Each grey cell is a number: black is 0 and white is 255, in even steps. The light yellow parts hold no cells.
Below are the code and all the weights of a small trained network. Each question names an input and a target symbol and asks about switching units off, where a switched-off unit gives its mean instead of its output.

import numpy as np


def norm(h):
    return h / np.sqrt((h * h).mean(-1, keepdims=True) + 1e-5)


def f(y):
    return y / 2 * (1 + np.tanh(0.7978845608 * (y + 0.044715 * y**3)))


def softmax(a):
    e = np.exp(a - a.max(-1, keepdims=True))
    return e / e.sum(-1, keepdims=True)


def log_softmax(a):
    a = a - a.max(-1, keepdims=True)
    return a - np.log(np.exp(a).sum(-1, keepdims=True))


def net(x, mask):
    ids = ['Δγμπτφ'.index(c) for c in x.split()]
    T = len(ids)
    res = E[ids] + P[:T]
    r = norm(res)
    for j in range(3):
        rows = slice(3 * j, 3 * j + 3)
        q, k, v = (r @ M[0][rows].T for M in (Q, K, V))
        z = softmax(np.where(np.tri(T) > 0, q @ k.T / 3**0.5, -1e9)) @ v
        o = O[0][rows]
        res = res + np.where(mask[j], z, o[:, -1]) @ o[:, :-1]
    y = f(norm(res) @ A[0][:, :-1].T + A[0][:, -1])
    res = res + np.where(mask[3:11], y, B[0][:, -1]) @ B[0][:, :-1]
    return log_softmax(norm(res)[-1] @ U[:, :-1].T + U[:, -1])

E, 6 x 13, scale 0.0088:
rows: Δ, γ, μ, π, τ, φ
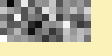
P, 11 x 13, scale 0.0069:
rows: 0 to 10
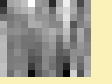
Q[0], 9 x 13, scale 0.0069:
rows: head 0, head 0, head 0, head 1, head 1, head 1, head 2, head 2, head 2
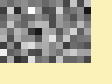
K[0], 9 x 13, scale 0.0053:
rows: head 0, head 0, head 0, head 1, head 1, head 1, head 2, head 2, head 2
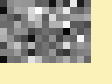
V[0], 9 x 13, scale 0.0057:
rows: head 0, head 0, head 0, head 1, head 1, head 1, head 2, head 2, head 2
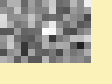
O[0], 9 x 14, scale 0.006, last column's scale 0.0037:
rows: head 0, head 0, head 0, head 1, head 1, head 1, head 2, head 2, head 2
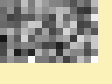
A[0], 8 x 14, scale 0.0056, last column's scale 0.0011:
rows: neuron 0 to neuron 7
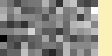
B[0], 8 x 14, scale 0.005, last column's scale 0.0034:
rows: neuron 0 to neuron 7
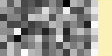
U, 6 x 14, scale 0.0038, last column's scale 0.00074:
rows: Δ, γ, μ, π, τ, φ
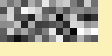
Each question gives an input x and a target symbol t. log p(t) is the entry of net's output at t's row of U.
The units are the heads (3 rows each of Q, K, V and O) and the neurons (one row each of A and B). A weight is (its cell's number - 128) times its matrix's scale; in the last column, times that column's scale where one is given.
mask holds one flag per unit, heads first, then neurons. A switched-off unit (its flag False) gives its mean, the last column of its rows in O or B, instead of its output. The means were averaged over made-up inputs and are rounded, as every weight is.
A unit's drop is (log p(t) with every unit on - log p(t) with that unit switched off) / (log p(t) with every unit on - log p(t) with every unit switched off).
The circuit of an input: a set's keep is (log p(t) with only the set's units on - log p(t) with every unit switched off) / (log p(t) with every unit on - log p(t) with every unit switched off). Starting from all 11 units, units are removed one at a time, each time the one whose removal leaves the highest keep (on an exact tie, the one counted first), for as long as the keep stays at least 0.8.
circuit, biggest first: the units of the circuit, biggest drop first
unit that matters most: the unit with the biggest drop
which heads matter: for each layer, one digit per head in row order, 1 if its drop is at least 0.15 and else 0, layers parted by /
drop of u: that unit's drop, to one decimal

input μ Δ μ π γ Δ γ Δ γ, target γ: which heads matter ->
110
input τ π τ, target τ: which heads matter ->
010
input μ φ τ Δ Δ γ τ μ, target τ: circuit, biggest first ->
head 1
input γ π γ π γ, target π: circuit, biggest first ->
head 2; neuron 4
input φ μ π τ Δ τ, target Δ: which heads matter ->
001
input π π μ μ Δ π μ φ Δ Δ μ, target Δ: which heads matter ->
001
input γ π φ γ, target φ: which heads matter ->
010
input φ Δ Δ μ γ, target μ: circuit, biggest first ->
head 2; head 1
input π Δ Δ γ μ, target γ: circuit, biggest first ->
head 0; head 1
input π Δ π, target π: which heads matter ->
110
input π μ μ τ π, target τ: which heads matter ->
010
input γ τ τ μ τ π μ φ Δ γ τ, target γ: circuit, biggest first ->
head 1; head 0; neuron 7
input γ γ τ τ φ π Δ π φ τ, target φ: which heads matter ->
100
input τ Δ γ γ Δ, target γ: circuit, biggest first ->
head 1; neuron 7
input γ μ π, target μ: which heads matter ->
001
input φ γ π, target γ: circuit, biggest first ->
neuron 7; head 2
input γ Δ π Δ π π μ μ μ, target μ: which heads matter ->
101
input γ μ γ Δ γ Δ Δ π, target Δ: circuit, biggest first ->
head 2; neuron 1
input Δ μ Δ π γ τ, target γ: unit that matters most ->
neuron 7
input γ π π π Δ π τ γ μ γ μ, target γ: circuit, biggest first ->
head 1; head 0
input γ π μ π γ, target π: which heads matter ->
011
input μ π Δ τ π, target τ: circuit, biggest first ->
head 1
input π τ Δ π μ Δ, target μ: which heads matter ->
011
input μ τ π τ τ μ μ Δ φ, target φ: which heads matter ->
110
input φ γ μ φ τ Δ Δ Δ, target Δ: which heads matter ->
001
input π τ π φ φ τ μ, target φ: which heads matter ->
100
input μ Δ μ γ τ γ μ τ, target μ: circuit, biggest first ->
head 2
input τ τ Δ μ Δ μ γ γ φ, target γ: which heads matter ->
100
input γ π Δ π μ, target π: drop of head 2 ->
0.2
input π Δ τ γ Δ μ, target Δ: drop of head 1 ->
0.3
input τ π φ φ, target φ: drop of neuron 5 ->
0.0
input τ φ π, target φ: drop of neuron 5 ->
0.2
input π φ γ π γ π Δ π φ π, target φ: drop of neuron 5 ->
0.1
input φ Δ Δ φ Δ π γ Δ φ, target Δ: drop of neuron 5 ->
0.1
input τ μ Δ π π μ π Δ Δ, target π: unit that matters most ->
head 0
